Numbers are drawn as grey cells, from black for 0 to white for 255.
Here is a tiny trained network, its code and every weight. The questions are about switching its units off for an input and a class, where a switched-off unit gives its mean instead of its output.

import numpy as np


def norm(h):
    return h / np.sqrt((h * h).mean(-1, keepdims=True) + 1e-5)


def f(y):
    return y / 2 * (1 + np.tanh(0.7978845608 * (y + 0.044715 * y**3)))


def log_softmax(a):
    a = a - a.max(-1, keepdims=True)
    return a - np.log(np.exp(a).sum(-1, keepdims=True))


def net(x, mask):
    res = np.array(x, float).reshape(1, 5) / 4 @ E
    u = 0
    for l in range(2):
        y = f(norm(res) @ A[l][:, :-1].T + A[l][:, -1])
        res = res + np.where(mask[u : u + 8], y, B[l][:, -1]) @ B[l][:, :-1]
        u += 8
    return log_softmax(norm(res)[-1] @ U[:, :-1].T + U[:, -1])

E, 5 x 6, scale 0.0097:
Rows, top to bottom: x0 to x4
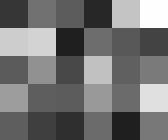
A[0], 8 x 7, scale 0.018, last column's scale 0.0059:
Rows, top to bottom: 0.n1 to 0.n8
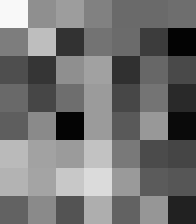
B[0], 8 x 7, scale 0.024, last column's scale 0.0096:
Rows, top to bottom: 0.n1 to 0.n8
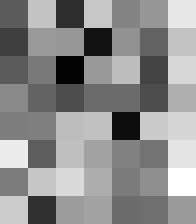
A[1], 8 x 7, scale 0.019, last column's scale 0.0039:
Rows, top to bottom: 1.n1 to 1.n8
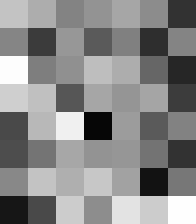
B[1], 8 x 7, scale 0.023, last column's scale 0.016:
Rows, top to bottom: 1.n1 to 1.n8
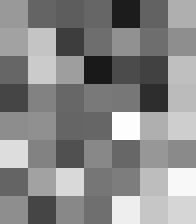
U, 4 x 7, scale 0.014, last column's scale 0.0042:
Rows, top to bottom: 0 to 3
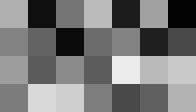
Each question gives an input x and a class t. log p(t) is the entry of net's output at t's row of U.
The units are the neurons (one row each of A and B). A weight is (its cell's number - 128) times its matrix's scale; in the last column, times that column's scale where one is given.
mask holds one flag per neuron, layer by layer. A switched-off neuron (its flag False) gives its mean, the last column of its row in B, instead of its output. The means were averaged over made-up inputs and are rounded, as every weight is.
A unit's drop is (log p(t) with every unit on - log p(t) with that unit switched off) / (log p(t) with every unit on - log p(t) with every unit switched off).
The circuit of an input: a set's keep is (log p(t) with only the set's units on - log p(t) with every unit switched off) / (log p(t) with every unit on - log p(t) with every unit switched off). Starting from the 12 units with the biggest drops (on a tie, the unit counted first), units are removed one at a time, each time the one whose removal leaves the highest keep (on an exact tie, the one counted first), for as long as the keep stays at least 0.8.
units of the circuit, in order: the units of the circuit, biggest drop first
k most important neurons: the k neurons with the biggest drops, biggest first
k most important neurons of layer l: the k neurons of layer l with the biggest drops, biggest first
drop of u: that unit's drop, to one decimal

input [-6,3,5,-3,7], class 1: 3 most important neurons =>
(0.n7, 0.n4, 0.n3)
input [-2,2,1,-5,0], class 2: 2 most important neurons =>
(0.n2, 1.n5)
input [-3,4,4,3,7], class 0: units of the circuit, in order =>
(0.n5)
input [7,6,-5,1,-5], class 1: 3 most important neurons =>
(0.n2, 0.n7, 1.n7)
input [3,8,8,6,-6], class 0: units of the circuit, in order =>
(0.n5, 0.n7)
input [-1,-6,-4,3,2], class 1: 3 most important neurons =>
(0.n7, 0.n3, 1.n7)
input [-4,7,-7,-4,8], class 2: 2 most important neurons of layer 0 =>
(0.n2, 0.n3)
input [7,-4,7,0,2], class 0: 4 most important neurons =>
(0.n5, 1.n5, 0.n2, 0.n8)
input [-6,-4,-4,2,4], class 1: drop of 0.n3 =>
0.7
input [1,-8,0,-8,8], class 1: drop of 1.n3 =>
0.0
